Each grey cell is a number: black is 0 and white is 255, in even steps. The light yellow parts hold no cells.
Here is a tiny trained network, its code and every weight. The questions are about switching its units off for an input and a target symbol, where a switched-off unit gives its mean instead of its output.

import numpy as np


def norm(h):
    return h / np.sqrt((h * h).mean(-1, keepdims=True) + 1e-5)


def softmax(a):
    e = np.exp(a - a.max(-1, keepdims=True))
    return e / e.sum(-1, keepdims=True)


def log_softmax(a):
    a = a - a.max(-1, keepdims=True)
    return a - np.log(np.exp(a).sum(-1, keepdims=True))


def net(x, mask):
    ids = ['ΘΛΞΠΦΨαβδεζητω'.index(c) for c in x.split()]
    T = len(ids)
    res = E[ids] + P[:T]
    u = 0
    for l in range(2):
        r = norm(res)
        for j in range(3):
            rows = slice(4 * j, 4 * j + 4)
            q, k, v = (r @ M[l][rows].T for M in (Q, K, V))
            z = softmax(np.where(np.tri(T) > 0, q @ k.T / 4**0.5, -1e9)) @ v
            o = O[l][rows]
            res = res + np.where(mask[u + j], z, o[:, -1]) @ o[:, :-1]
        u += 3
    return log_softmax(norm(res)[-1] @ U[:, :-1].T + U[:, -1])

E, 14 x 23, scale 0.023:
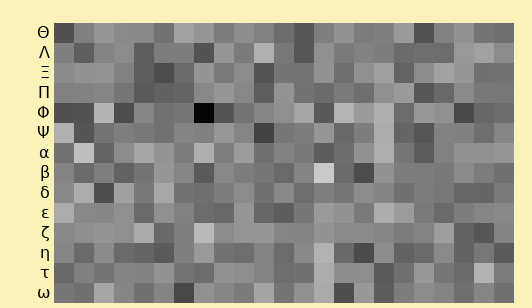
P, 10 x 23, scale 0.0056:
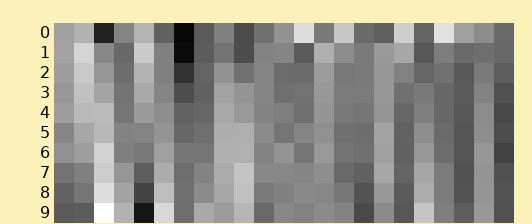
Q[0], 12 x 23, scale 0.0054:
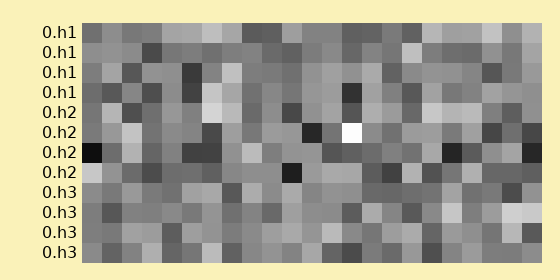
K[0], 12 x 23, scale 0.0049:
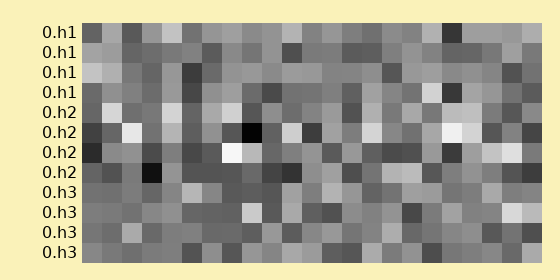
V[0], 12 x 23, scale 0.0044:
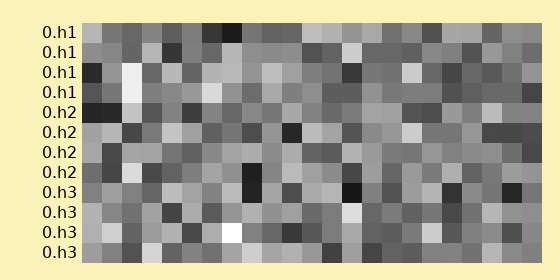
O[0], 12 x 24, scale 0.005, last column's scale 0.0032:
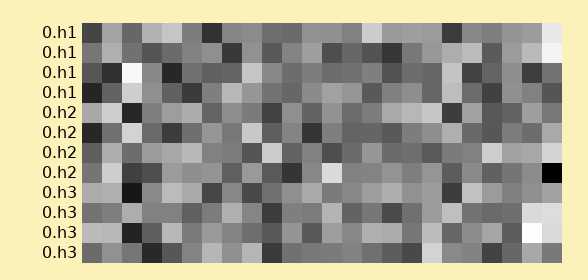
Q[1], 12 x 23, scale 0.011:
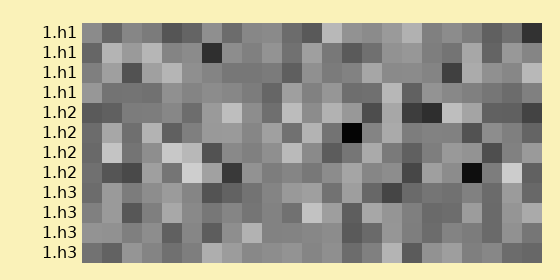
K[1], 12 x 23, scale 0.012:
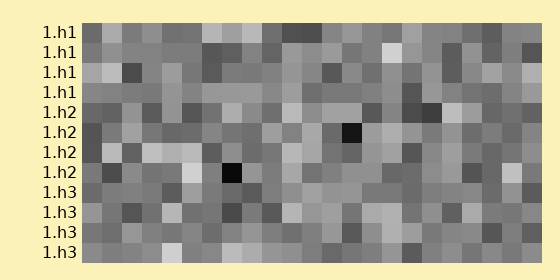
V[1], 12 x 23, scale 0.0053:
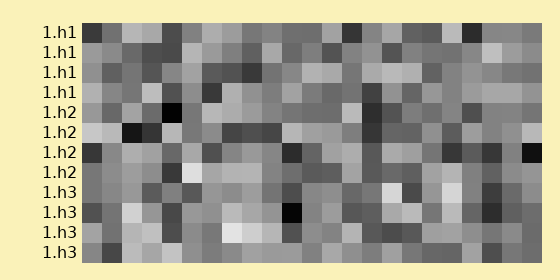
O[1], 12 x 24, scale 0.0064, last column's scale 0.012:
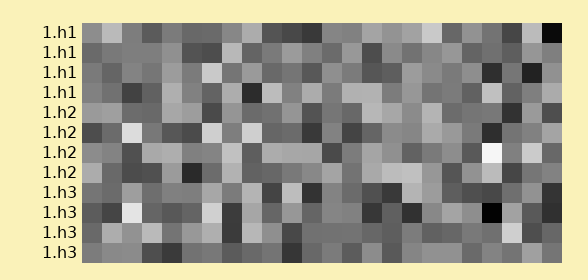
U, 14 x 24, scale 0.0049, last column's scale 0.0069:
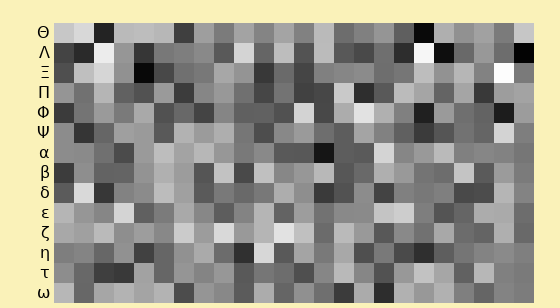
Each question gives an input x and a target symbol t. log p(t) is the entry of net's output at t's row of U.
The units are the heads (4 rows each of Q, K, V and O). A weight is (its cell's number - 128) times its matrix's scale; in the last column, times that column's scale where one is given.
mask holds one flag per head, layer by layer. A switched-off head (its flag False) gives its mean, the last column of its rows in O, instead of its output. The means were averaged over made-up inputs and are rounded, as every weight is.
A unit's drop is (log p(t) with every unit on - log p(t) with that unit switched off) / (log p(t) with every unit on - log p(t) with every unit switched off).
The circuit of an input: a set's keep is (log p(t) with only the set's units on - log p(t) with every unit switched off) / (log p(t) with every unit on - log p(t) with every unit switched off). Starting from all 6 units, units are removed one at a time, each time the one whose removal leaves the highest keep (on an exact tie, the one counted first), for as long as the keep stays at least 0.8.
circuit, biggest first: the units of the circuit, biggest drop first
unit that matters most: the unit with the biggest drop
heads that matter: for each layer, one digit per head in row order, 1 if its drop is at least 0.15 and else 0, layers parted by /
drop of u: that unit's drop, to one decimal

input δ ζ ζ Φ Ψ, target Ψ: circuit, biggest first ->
[0.h2 1.h3 1.h2 0.h1]
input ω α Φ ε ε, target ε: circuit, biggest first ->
[0.h2 1.h3 1.h2 0.h3]
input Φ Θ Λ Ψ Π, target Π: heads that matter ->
101 / 111
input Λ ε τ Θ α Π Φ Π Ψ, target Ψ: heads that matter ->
010 / 011
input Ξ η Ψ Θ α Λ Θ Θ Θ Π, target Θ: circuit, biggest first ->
[1.h2]
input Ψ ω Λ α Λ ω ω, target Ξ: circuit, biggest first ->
[0.h3 1.h1]
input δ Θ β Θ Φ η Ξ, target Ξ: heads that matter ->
111 / 111
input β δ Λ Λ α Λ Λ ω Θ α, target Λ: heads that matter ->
110 / 001
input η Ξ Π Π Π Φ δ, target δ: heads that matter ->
011 / 011
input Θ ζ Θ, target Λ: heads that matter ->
111 / 010
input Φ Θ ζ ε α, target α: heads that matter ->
111 / 111
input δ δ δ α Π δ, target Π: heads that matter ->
010 / 110
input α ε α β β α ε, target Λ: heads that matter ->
111 / 110
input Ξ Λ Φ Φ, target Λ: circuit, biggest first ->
[0.h3]
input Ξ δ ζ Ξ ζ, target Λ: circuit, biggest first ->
[0.h1 1.h3]
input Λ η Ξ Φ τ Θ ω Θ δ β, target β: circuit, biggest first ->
[0.h2 1.h3 1.h2]
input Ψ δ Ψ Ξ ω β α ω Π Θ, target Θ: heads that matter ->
010 / 000
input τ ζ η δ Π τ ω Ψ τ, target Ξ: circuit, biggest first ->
[0.h3 1.h1]
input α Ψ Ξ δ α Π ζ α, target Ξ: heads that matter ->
110 / 101
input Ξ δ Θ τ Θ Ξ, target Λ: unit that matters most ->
0.h2
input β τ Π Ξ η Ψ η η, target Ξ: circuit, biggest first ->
[1.h1 0.h3]
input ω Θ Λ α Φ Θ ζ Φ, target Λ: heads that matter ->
011 / 011
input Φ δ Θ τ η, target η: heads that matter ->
011 / 111
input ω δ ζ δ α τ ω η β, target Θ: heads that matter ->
010 / 011
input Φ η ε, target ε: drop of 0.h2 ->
1.2
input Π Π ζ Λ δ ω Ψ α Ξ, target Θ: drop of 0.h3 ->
0.1
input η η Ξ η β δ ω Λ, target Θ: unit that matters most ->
0.h2
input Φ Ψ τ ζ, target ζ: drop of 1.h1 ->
0.5
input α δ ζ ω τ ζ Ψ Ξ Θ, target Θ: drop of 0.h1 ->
0.0
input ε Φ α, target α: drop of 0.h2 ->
0.7
